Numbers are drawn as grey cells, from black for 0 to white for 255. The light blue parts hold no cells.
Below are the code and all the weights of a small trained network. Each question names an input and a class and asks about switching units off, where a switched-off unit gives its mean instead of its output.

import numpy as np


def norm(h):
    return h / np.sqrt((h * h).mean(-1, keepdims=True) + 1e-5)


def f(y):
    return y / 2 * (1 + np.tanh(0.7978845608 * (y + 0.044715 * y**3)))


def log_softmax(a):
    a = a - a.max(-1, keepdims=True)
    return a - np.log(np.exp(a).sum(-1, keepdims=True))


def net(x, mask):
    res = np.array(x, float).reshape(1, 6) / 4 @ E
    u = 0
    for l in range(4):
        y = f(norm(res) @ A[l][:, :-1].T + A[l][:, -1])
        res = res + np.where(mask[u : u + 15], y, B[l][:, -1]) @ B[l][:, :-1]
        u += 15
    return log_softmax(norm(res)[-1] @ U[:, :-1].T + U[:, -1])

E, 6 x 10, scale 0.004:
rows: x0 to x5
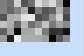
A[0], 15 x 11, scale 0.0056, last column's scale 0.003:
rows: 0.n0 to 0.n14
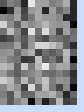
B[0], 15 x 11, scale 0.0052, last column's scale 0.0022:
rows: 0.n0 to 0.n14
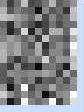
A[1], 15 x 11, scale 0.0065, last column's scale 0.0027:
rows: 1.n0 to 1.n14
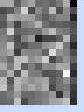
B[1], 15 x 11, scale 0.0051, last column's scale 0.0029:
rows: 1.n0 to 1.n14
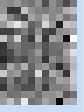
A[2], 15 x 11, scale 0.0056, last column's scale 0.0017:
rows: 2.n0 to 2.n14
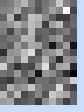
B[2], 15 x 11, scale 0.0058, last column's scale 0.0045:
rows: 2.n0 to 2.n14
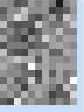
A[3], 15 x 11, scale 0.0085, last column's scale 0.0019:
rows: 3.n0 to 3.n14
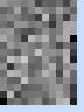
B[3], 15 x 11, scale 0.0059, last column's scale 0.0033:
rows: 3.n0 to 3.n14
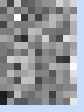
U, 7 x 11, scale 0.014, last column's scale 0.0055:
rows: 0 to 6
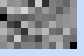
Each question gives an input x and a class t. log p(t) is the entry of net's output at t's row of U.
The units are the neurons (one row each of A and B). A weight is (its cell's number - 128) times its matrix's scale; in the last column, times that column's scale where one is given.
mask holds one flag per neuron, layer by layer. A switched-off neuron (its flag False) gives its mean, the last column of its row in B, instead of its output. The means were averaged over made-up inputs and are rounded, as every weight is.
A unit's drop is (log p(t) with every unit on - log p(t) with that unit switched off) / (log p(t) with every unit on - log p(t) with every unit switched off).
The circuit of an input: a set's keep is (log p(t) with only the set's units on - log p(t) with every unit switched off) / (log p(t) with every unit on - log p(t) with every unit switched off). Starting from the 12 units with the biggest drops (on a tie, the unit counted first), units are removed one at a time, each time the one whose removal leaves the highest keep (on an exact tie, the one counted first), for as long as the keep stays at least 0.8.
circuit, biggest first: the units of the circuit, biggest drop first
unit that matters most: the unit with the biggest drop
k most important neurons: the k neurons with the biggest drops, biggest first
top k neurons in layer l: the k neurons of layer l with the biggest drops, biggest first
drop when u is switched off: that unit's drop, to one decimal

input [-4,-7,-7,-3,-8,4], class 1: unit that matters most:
1.n14
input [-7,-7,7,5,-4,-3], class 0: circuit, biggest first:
(1.n5; 1.n10; 2.n11)
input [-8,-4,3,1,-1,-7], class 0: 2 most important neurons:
(1.n10; 1.n5)
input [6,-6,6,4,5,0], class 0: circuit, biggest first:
(0.n6; 2.n3)
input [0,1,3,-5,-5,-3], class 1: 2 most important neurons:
(1.n14; 0.n9)
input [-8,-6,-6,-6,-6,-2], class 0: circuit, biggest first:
(1.n5; 1.n10)
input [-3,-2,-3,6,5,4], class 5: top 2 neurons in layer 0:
(0.n9; 0.n11)
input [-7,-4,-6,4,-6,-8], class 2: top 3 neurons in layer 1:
(1.n6; 1.n4; 1.n7)
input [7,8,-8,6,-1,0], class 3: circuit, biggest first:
(0.n14; 3.n9)
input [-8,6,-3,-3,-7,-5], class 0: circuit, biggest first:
(1.n10; 1.n5)
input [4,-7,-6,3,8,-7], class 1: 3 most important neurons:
(1.n3; 2.n2; 0.n14)
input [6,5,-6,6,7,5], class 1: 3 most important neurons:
(1.n3; 1.n5; 2.n2)
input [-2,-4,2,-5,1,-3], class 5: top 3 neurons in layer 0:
(0.n1; 0.n5; 0.n14)
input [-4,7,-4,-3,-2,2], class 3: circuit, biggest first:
(0.n14)
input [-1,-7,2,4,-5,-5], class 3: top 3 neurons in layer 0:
(0.n4; 0.n12; 0.n0)
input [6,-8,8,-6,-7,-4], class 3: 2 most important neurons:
(0.n4; 0.n0)
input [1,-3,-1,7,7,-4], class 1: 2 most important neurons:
(1.n3; 2.n2)
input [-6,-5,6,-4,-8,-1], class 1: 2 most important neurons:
(1.n14; 0.n13)
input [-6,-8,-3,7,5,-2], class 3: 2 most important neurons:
(0.n4; 0.n12)
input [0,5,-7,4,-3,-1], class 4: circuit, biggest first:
(2.n9)
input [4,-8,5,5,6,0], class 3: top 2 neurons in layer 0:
(0.n4; 0.n12)
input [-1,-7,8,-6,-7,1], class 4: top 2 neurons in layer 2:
(2.n7; 2.n5)
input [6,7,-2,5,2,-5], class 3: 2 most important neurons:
(0.n14; 1.n5)
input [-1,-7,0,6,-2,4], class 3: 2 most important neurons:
(0.n4; 0.n12)
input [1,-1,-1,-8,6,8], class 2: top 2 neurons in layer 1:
(1.n8; 1.n12)
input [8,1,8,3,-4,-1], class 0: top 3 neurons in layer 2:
(2.n11; 2.n9; 2.n13)
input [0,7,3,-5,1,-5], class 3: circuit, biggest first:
(0.n14)
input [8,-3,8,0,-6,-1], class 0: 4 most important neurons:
(0.n6; 2.n11; 0.n13; 0.n2)
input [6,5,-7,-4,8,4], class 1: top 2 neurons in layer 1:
(1.n3; 1.n5)
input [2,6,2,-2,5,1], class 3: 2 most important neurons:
(0.n14; 1.n1)
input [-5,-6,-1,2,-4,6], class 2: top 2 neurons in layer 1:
(1.n8; 1.n11)
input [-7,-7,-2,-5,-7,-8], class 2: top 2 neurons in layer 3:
(3.n13; 3.n14)
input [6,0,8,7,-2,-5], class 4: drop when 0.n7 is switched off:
0.0
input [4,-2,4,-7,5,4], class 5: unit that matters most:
0.n1
